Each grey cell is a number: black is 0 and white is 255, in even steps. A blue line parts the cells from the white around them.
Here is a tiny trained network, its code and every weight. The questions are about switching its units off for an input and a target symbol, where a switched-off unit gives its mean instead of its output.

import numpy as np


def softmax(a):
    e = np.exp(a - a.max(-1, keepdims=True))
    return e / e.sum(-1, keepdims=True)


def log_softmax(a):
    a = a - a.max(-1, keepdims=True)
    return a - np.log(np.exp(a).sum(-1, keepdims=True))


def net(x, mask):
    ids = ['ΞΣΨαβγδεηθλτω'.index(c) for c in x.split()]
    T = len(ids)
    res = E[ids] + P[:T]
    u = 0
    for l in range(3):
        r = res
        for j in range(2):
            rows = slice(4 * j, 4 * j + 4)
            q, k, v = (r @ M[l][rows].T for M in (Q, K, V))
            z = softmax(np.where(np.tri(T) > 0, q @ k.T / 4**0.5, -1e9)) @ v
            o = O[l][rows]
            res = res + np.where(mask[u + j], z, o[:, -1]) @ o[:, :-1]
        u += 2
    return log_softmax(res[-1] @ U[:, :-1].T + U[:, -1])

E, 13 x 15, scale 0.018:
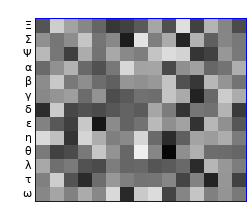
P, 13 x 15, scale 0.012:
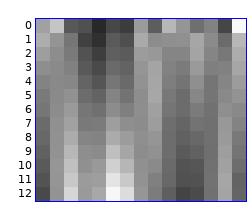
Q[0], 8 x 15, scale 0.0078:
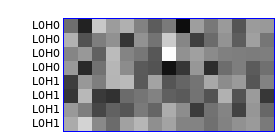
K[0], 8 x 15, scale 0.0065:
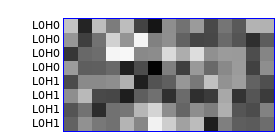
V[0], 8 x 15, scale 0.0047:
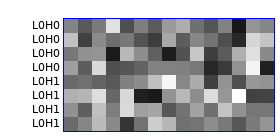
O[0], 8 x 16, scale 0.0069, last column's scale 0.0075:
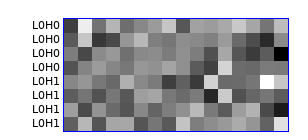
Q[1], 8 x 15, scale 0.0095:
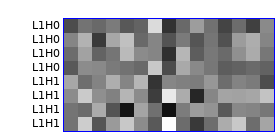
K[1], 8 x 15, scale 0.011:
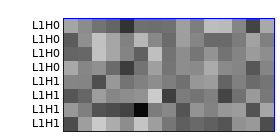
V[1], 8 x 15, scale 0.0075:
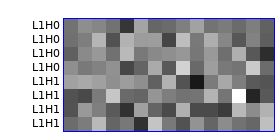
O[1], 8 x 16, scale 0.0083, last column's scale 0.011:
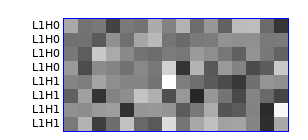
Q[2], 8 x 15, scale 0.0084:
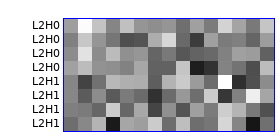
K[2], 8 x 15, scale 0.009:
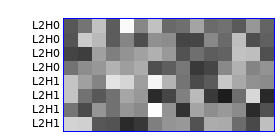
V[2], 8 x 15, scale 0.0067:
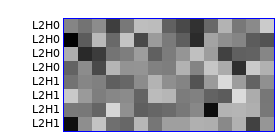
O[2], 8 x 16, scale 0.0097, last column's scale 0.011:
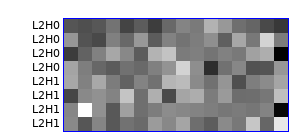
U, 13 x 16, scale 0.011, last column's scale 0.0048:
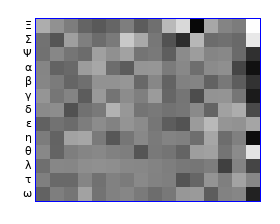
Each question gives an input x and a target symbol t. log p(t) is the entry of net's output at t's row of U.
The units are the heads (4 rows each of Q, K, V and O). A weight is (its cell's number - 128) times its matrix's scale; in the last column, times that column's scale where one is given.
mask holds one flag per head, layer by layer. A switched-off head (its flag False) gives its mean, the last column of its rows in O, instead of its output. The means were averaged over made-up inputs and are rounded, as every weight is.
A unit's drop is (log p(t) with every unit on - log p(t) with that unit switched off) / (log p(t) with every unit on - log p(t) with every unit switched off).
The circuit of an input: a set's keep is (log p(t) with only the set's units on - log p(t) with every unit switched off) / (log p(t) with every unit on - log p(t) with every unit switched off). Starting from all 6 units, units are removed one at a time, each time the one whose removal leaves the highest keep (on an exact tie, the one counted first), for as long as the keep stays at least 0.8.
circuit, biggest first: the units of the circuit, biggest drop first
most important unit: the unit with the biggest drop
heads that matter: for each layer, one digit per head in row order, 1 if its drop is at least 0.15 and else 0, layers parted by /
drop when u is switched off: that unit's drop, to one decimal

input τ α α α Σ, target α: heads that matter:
00 / 10 / 00
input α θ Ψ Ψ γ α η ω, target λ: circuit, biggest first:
[L2H1]
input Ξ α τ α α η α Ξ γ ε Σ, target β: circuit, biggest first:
[L1H1 L1H0 L2H0]
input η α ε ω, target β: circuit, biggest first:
[L1H1 L2H0]
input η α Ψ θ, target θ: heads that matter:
00 / 01 / 00
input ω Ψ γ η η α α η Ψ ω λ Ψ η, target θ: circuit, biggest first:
[L1H1 L2H0]
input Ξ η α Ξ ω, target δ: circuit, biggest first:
[L2H0 L1H1]
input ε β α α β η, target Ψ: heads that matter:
00 / 10 / 11
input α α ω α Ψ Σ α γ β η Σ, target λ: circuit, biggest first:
[L2H1 L0H0 L1H1]
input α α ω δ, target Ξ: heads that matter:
00 / 01 / 01
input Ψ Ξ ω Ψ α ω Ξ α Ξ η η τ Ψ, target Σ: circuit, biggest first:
[L2H0 L1H0]
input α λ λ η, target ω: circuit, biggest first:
[L2H0 L1H0 L0H0]
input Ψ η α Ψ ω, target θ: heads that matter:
00 / 11 / 00
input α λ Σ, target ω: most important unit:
L2H0
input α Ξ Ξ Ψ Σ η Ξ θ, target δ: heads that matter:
10 / 00 / 10
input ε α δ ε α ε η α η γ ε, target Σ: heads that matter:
00 / 00 / 10
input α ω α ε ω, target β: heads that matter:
10 / 01 / 10
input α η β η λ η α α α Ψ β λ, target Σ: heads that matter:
10 / 10 / 01
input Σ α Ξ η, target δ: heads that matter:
00 / 01 / 10
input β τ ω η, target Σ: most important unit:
L1H1
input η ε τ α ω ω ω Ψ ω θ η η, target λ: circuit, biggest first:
[L1H1 L2H1]
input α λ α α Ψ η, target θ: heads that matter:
00 / 01 / 00
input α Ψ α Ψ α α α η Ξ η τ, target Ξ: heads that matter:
01 / 00 / 01
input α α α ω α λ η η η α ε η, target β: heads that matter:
00 / 01 / 10
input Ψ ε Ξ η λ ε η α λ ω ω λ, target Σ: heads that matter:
10 / 00 / 00
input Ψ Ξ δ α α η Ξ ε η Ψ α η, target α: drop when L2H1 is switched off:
0.1
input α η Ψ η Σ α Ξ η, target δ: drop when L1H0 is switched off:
0.0
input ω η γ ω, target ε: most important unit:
L1H0
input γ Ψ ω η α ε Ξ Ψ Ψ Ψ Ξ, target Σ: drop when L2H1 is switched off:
0.1
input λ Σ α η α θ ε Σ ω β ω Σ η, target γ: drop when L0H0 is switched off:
0.2
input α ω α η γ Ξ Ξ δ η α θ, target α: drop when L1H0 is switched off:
0.1
